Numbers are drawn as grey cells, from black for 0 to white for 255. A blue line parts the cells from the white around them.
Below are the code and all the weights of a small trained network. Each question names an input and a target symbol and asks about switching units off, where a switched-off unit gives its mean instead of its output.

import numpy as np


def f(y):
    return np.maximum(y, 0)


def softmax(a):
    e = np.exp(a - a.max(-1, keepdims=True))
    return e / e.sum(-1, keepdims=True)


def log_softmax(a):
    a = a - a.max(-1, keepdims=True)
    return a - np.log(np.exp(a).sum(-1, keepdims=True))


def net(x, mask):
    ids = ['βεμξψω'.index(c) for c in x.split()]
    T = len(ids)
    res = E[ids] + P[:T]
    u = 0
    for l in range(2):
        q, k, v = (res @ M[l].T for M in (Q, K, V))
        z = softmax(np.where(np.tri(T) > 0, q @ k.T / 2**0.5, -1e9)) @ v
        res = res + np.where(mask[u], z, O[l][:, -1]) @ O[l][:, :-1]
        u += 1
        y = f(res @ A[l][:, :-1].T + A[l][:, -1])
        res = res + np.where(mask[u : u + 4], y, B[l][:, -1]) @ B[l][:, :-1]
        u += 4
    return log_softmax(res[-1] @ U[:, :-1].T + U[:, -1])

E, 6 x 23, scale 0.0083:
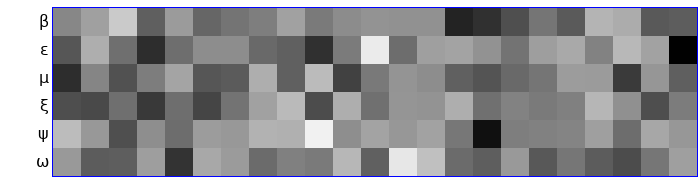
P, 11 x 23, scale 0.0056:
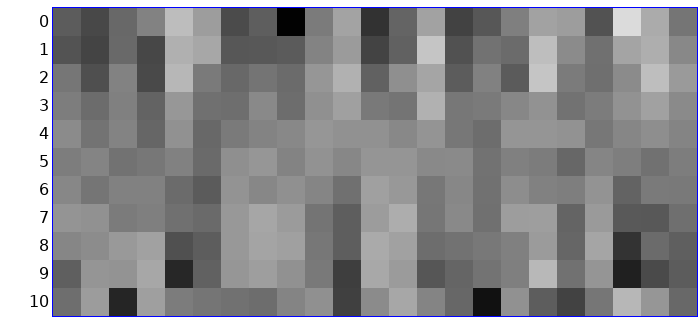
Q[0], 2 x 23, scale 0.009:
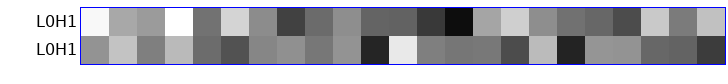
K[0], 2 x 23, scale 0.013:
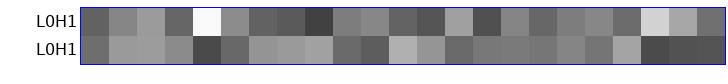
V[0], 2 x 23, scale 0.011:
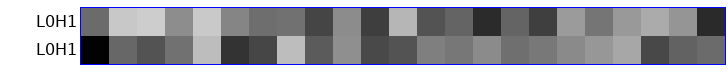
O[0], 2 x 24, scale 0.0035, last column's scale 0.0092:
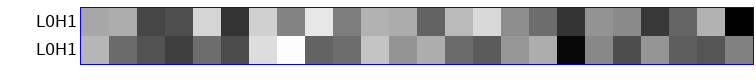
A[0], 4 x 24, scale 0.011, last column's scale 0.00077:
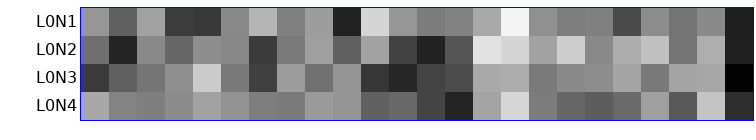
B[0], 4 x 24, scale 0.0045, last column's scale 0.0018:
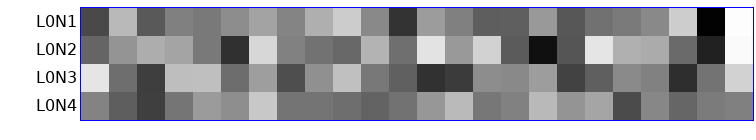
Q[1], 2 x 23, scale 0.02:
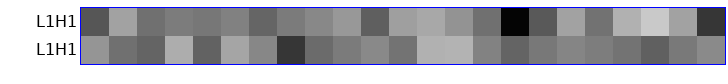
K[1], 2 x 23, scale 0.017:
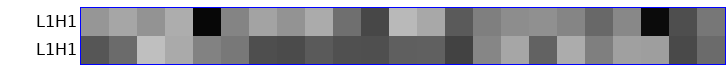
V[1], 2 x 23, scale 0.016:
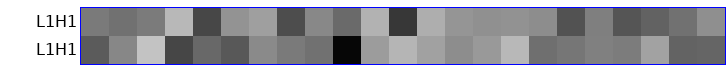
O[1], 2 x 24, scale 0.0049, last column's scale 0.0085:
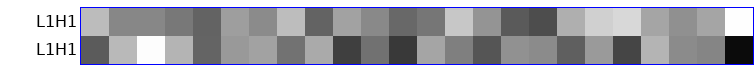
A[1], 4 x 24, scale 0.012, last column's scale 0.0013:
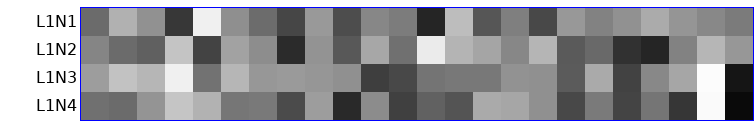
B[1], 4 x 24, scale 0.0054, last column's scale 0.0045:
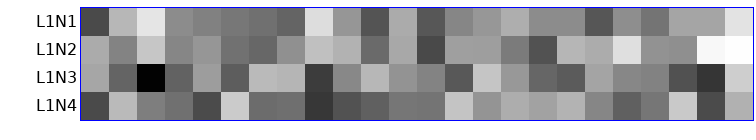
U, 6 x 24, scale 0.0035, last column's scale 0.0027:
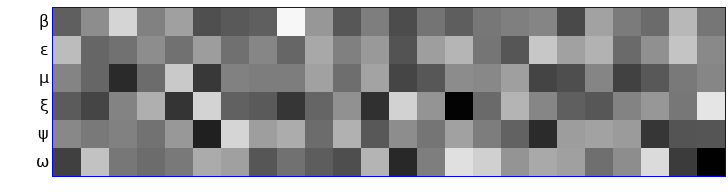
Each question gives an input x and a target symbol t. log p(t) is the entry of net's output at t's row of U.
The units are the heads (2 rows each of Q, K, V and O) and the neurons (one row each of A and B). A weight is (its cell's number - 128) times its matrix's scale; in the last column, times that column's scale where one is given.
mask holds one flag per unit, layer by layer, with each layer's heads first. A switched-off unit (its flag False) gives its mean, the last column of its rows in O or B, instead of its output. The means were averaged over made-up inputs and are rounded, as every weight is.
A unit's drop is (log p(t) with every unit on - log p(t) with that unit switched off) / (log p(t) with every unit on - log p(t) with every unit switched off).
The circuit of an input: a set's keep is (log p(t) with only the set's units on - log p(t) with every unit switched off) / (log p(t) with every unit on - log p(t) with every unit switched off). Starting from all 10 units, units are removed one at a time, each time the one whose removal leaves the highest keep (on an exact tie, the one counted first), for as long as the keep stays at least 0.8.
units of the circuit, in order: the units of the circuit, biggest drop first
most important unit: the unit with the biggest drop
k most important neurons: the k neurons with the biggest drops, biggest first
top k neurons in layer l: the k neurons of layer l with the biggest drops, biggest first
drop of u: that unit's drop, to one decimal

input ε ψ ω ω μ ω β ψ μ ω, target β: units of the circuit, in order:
[L1N2, L1H1, L0H1]
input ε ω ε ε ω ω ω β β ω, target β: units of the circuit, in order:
[L1N2, L1H1]
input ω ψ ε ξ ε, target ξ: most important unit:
L1H1
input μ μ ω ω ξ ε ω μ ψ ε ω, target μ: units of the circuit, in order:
[L0H1, L1H1]
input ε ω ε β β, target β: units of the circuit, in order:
[L1N1, L0H1, L1H1]
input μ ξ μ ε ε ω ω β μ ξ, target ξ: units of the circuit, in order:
[L0H1, L1H1, L1N2]
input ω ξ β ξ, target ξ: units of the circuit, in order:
[L0H1, L1H1]
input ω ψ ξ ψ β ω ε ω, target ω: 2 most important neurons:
[L1N4, L1N3]
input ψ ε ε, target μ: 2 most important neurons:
[L0N1, L0N2]
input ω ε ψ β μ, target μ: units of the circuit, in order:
[L1H1, L0N3]
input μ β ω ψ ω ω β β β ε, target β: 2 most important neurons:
[L0N1, L1N2]
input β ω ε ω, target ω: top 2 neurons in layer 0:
[L0N2, L0N1]
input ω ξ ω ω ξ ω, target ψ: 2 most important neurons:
[L1N3, L0N2]
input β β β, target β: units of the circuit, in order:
[L1N1, L0H1]
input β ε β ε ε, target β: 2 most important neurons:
[L0N1, L1N1]
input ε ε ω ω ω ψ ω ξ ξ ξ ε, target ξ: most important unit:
L0H1
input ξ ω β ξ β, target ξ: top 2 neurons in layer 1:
[L1N2, L1N3]
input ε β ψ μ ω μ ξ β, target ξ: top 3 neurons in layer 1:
[L1N2, L1N1, L1N3]
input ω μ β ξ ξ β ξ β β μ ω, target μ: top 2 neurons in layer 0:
[L0N3, L0N2]
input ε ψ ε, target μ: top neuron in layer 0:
[L0N2]
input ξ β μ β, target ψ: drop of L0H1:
1.6
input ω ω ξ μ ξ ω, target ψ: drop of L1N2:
-0.2
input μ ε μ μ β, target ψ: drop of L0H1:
1.4
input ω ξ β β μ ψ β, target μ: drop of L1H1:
1.0
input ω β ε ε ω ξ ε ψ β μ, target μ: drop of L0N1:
0.0
